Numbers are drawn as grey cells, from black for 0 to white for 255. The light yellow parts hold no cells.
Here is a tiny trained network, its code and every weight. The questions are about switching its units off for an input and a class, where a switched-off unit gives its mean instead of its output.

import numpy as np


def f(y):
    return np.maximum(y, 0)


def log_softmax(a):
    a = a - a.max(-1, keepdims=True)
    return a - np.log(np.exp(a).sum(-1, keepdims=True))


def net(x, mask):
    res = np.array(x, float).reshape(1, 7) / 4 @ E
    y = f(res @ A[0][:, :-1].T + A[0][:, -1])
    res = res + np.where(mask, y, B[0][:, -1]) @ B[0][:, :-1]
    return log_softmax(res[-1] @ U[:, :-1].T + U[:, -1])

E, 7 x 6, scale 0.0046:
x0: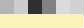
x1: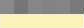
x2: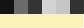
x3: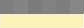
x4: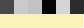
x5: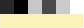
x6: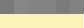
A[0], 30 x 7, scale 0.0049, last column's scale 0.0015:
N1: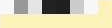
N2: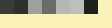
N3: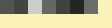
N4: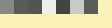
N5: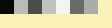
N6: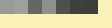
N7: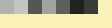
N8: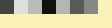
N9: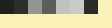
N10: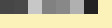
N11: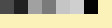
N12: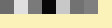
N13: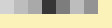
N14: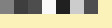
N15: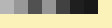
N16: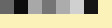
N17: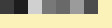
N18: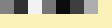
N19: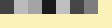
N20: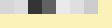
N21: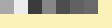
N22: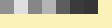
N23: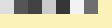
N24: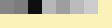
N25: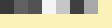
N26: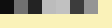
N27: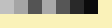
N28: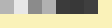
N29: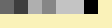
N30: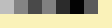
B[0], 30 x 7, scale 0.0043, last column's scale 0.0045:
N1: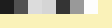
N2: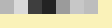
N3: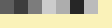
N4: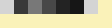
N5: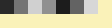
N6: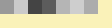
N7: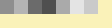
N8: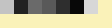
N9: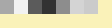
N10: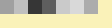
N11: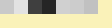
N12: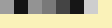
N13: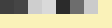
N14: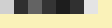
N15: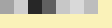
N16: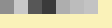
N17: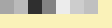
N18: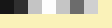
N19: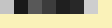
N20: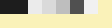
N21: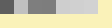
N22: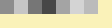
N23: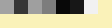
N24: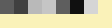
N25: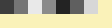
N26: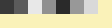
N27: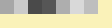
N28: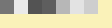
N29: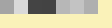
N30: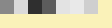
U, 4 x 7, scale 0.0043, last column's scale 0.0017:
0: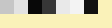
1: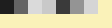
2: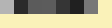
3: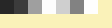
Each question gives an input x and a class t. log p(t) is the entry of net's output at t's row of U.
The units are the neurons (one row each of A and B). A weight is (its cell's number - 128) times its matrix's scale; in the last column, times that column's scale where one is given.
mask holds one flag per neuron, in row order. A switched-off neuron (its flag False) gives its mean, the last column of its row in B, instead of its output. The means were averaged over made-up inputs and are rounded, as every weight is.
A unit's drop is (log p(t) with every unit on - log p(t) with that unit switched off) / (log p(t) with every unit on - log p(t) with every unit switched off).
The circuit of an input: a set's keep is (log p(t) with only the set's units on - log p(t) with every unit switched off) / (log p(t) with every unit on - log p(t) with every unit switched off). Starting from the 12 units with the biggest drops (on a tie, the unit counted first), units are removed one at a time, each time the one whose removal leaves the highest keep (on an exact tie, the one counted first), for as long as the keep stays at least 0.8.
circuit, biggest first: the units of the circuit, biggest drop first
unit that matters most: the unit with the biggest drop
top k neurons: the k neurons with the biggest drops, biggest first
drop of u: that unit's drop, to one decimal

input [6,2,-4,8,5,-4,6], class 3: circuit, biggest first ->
N20; N13
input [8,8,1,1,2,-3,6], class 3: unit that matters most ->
N20
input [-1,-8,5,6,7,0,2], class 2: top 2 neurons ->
N19; N8
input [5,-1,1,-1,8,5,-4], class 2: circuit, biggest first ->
N8; N19
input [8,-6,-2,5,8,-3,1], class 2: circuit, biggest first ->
N8; N12
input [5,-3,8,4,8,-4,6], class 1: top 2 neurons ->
N5; N26
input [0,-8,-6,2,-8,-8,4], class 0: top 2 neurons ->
N30; N28
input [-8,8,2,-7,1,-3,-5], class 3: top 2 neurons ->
N18; N3
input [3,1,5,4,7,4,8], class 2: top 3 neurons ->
N19; N8; N12
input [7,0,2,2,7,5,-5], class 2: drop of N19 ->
0.3
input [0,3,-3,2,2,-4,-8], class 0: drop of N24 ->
0.2
